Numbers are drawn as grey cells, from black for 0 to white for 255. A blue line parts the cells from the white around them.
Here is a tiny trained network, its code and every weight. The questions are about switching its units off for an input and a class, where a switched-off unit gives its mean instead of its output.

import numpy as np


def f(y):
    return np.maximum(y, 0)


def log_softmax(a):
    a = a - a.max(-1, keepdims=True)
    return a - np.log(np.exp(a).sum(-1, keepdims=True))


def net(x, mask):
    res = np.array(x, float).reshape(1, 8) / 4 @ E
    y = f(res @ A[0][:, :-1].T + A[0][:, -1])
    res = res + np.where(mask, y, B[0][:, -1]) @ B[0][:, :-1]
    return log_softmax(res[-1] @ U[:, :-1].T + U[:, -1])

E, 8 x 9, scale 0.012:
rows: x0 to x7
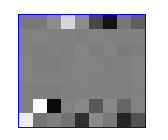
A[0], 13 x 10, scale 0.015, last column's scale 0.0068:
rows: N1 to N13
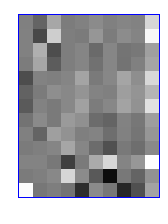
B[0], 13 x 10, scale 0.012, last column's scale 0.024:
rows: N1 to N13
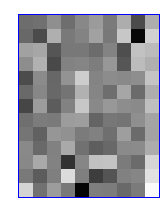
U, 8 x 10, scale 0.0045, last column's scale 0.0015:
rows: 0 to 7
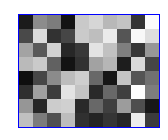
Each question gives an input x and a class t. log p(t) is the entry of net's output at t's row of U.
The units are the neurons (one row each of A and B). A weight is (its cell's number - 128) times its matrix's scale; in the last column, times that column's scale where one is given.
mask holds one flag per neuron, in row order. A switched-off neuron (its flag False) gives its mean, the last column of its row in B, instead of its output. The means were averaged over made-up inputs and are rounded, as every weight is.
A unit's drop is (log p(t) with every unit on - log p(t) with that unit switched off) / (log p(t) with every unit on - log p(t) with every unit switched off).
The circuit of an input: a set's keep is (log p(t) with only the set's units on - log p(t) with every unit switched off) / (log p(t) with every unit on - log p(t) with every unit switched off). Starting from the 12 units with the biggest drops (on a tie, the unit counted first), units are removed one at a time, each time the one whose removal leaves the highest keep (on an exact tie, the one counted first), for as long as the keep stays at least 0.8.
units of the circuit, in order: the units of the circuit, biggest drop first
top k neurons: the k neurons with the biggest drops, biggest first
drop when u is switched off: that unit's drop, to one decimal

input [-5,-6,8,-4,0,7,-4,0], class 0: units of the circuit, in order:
N13
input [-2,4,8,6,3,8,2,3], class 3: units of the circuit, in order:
N2, N12
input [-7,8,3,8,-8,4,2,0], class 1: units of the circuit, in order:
N13, N2
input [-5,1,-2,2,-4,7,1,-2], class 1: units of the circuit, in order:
N2, N13
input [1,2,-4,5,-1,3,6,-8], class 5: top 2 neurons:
N11, N8
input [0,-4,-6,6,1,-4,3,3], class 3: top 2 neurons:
N12, N10
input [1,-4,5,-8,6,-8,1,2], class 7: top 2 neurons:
N2, N11
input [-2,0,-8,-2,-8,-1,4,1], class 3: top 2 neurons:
N5, N7
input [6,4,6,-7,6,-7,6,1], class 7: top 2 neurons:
N5, N7
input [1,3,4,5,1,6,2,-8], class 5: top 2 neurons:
N11, N2
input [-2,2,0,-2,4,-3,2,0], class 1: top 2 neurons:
N13, N2
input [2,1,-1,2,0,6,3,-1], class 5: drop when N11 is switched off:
0.1
